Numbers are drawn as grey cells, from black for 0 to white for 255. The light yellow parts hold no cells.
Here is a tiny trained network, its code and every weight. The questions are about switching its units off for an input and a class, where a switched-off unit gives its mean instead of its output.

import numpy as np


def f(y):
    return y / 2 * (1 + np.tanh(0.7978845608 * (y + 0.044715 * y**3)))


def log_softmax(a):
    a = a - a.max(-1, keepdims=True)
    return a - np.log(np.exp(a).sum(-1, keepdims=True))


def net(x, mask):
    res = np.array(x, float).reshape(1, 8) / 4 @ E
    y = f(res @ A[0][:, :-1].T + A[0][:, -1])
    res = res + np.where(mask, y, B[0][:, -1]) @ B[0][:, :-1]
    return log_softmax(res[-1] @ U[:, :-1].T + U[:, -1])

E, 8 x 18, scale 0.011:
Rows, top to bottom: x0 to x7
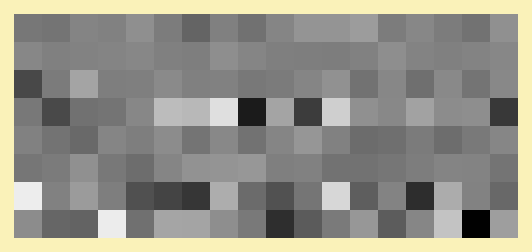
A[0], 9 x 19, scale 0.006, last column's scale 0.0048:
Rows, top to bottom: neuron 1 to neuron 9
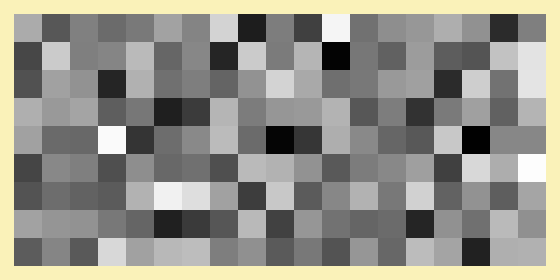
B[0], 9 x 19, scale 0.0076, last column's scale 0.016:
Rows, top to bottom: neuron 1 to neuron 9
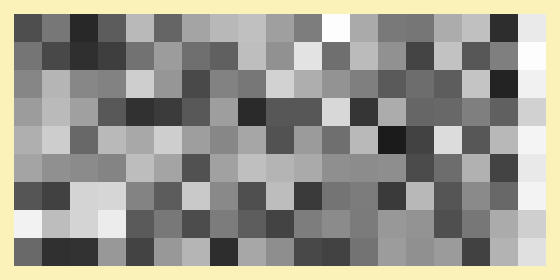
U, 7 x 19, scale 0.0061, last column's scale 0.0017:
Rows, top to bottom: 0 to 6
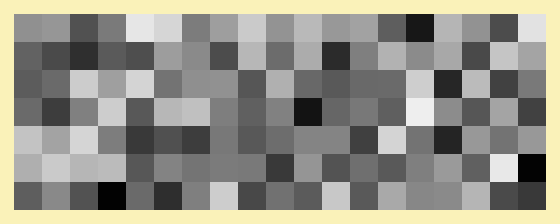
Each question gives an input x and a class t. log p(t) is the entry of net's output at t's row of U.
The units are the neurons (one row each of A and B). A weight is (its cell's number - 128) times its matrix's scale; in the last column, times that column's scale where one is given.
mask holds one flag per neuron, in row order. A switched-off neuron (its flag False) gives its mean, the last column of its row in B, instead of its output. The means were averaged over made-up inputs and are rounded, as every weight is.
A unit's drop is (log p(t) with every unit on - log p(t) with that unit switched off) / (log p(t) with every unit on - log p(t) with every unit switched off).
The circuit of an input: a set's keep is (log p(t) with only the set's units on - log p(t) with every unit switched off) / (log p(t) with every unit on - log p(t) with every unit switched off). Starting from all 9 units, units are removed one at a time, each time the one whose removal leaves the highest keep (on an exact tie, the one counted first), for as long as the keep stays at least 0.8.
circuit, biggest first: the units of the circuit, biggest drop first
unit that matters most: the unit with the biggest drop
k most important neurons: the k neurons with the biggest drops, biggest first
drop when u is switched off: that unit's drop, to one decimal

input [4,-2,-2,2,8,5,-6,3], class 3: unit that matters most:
neuron 7
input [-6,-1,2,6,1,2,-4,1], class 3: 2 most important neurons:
(neuron 3; neuron 6)
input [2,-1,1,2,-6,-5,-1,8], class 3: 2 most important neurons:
(neuron 9; neuron 2)
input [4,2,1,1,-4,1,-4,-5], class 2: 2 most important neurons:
(neuron 5; neuron 7)
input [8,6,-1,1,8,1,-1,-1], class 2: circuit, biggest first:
(neuron 5; neuron 2)
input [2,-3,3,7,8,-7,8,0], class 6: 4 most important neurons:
(neuron 4; neuron 2; neuron 6; neuron 3)
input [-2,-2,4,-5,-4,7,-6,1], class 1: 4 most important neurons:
(neuron 9; neuron 1; neuron 5; neuron 2)
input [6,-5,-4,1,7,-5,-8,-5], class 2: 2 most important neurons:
(neuron 7; neuron 5)
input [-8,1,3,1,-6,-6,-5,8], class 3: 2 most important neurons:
(neuron 7; neuron 6)
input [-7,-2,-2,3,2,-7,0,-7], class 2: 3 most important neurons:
(neuron 2; neuron 5; neuron 3)
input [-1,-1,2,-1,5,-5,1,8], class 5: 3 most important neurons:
(neuron 5; neuron 2; neuron 1)
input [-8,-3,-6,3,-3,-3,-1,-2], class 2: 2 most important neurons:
(neuron 2; neuron 5)
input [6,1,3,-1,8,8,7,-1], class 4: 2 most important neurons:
(neuron 4; neuron 8)
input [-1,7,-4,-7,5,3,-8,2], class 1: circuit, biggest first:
(neuron 9)
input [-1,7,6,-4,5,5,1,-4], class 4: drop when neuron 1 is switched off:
0.3
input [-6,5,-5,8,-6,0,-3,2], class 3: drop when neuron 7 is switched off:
0.0
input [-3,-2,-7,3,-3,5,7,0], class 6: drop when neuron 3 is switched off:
0.1
